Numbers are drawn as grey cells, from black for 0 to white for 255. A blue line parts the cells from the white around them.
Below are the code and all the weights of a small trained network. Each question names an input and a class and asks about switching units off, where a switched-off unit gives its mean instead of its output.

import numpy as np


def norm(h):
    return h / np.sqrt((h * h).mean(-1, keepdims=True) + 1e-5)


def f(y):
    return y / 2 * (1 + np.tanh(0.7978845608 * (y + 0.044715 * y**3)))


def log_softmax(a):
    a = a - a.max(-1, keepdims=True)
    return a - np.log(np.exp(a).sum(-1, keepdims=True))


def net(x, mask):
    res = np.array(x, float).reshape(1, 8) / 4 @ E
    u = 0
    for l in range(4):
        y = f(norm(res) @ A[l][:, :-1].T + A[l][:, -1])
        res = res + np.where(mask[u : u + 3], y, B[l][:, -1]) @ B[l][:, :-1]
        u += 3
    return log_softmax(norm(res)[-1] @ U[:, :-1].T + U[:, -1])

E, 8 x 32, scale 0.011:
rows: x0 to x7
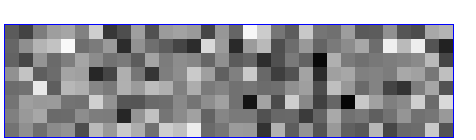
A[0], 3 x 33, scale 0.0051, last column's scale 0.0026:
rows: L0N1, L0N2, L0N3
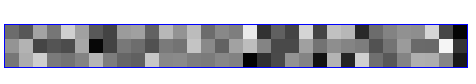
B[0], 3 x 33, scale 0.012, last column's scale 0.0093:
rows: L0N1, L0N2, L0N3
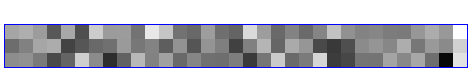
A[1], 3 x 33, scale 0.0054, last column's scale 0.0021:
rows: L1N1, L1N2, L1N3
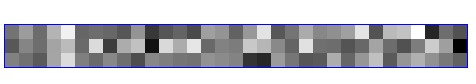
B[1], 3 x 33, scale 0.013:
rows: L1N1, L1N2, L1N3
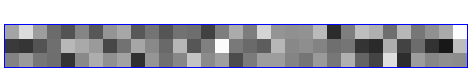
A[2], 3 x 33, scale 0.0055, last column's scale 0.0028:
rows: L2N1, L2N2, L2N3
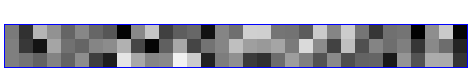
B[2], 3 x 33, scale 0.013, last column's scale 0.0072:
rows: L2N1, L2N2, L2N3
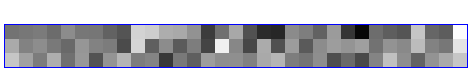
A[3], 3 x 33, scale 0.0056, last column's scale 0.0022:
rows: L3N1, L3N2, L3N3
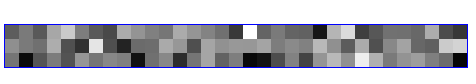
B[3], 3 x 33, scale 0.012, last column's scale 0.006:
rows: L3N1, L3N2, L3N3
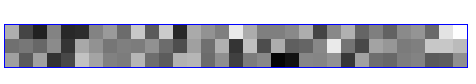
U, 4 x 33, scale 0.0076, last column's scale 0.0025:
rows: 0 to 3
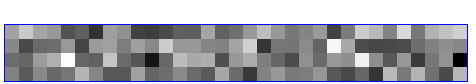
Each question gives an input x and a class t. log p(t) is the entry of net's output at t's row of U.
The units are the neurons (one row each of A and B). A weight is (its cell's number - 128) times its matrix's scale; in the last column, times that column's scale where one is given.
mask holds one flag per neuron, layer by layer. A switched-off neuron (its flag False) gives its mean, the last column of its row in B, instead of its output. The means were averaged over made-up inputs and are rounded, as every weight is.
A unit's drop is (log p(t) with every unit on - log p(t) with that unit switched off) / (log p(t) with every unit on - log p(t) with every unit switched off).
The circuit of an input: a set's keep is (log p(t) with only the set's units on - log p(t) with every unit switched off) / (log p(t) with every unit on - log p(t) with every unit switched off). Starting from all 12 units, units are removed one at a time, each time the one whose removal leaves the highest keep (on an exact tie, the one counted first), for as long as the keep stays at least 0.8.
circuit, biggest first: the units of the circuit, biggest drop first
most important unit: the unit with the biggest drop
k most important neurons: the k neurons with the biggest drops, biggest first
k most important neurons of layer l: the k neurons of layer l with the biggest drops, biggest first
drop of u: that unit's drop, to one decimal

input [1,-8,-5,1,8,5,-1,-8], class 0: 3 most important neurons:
(L1N2 L2N3 L0N2)
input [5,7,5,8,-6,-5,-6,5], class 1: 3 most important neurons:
(L0N1 L1N2 L3N1)
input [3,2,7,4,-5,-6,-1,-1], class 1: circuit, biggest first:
(L0N1)
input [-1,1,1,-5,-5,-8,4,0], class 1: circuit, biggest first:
(L1N1 L0N3)
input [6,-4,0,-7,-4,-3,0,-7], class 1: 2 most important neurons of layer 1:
(L1N1 L1N2)
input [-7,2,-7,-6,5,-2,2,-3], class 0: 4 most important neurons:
(L1N2 L2N1 L0N3 L2N2)
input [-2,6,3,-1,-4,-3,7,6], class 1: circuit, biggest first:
(L1N1 L0N1)
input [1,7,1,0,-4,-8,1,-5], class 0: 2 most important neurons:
(L1N1 L1N2)
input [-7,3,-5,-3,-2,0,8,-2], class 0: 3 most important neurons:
(L1N2 L2N1 L2N2)
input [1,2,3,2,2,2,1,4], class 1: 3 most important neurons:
(L0N1 L1N1 L2N2)
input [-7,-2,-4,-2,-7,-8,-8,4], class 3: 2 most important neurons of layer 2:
(L2N2 L2N3)
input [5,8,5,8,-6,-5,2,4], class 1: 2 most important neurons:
(L0N1 L3N1)
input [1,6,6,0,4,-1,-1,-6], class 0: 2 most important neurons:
(L1N1 L1N2)
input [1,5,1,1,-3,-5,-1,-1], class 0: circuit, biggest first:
(L1N1)
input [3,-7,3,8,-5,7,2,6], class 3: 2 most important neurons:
(L1N2 L1N1)
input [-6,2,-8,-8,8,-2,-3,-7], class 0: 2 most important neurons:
(L1N2 L0N3)
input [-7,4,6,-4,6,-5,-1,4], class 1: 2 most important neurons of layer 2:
(L2N2 L2N3)
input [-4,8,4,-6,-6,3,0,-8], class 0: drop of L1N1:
0.5
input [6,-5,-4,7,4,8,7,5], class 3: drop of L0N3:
0.1
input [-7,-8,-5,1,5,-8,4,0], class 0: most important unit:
L2N3
